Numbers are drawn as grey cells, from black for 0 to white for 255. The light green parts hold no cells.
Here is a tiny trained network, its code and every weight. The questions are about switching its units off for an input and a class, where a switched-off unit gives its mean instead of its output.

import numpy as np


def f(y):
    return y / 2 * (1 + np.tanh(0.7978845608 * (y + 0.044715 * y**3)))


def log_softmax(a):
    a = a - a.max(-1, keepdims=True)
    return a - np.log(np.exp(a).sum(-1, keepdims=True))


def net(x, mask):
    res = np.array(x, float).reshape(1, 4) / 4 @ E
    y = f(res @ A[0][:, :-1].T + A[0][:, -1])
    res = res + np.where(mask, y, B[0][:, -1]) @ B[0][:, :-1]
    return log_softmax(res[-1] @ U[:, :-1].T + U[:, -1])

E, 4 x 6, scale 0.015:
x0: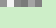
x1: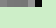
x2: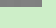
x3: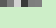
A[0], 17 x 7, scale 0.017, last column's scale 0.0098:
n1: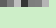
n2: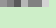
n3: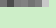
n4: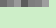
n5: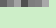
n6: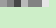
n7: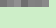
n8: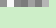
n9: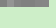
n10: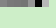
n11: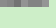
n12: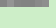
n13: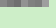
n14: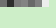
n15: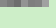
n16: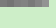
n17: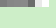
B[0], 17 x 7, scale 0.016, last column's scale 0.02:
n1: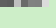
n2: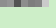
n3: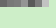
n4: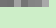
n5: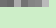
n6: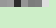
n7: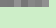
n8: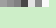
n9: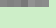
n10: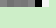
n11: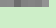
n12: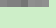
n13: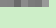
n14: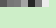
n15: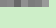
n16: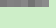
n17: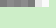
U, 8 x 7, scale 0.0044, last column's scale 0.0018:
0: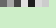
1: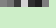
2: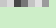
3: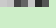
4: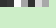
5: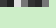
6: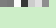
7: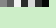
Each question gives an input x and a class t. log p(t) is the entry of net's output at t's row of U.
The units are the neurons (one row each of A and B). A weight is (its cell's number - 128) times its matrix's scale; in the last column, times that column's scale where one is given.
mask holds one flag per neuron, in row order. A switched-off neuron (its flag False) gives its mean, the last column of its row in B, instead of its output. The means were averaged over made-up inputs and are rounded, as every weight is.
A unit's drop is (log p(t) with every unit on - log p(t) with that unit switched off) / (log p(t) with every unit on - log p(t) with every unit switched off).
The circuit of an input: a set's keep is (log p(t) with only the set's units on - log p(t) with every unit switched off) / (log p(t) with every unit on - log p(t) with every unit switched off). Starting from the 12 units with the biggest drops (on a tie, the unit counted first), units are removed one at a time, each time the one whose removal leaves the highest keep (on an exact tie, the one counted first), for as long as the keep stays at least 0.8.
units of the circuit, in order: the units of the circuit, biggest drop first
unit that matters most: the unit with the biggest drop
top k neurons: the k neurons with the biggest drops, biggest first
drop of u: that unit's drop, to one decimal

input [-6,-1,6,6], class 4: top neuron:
[n10]
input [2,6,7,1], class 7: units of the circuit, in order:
[n6, n14]
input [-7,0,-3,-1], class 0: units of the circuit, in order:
[n10, n1]
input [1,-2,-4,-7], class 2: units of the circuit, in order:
[n14, n10]
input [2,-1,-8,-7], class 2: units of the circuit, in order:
[n10, n14]
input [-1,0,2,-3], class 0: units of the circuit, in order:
[n10, n8]
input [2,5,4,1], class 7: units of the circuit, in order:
[n6, n14]
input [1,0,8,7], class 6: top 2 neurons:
[n10, n14]
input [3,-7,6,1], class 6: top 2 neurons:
[n6, n2]
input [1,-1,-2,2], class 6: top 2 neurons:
[n14, n10]
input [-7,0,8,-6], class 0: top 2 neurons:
[n10, n14]
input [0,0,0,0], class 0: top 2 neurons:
[n8, n10]
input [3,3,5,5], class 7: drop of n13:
0.0
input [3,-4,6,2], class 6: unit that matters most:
n6
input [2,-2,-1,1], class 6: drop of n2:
0.1
